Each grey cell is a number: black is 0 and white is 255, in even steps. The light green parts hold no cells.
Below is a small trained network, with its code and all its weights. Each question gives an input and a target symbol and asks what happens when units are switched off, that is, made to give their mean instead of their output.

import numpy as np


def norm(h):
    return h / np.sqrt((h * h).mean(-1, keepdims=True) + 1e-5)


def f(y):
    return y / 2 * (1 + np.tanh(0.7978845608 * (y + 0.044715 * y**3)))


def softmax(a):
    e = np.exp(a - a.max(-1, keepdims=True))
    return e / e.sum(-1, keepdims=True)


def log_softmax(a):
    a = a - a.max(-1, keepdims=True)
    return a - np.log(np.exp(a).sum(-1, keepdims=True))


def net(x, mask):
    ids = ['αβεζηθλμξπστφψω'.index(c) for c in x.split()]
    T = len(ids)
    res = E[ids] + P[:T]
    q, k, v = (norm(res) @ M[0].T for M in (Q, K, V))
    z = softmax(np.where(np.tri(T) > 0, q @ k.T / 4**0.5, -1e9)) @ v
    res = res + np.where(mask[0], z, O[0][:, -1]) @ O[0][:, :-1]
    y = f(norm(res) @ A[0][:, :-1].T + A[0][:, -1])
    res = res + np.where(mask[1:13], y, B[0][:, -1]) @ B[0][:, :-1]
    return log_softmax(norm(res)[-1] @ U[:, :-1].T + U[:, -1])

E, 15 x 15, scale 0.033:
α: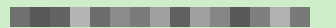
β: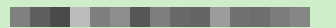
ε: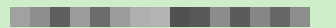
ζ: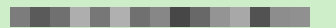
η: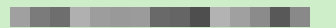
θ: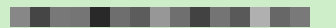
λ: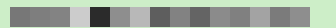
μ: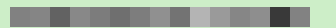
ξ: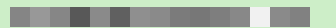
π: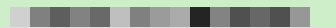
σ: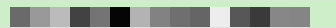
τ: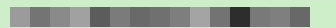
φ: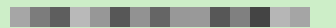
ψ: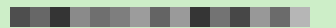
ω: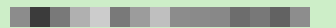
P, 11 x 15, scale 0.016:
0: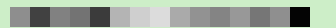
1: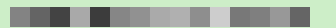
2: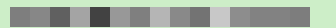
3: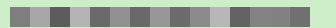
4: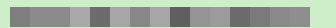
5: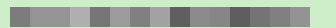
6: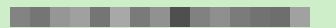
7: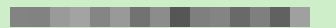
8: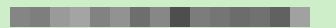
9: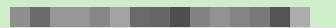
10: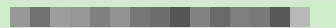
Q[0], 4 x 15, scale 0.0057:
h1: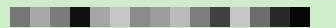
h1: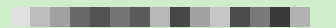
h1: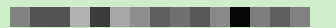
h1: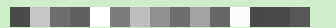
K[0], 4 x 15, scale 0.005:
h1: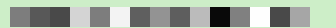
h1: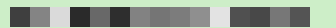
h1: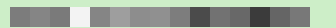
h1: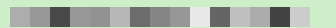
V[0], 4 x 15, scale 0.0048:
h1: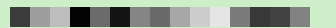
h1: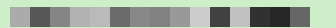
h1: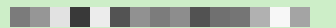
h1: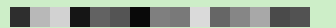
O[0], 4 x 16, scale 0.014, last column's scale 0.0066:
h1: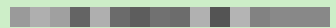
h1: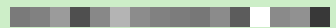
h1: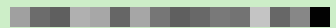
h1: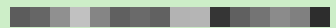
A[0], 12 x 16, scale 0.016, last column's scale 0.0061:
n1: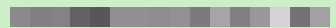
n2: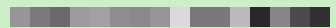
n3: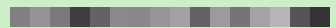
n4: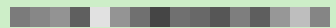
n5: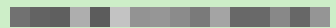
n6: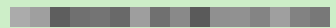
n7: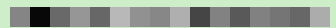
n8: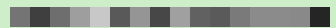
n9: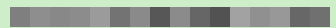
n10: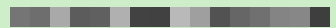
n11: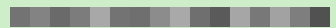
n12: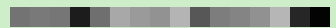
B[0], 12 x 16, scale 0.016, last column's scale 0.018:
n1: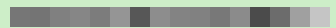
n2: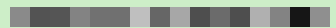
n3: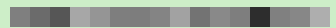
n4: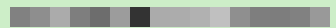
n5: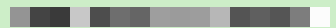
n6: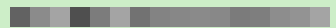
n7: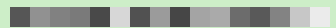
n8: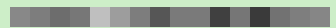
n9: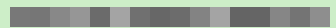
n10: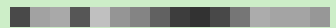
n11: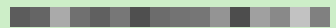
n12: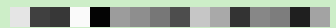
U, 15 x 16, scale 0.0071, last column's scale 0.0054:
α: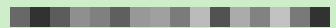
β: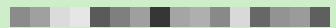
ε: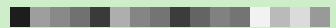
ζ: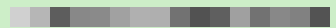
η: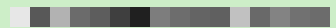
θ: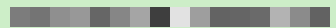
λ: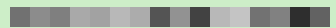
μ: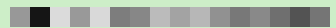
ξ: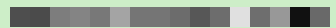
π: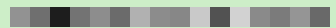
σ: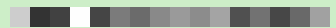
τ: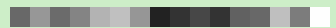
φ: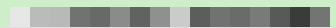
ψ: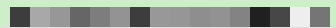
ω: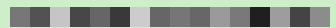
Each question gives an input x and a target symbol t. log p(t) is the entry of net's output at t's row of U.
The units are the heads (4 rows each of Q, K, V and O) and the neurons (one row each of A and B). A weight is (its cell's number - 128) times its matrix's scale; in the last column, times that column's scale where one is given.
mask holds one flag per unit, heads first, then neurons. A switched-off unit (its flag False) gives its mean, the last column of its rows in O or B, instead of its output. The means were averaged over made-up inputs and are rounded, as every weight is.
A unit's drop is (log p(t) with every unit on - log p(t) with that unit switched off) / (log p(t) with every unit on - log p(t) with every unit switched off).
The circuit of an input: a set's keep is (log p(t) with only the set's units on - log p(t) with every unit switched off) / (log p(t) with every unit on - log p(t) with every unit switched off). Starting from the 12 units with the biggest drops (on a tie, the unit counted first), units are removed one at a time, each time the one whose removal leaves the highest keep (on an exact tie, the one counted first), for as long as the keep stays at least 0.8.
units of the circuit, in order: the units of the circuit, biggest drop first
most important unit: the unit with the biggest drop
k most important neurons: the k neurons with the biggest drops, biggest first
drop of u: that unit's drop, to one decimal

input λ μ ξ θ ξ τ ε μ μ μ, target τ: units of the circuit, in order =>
(h1; n10; n5; n7)
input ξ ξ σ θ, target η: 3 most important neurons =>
(n5; n7; n12)
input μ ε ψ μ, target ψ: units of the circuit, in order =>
(h1; n12)
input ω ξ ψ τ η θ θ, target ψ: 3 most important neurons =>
(n7; n12; n2)
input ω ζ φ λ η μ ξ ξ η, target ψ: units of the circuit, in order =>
(n12)
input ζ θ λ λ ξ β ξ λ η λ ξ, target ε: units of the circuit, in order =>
(h1; n5; n3)
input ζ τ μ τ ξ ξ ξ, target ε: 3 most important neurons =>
(n5; n12; n3)
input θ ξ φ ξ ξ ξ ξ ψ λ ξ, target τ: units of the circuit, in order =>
(h1; n5; n8)
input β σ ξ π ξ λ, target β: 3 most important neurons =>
(n5; n7; n12)
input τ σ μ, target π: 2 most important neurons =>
(n5; n7)
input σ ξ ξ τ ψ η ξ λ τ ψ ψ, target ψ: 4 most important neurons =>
(n4; n5; n12; n8)
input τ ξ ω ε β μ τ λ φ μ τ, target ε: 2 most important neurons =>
(n10; n3)
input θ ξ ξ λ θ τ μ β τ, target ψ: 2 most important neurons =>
(n10; n12)
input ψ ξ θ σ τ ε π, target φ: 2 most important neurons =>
(n5; n2)
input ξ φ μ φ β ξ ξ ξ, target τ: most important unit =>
n5
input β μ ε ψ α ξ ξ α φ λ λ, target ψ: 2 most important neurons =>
(n7; n12)
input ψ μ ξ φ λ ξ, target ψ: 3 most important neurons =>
(n5; n12; n6)
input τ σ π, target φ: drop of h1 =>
1.2
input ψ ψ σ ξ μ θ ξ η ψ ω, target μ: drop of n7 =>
0.2
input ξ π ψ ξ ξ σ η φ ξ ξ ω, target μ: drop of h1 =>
0.9
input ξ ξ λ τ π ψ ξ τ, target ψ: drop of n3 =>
0.0
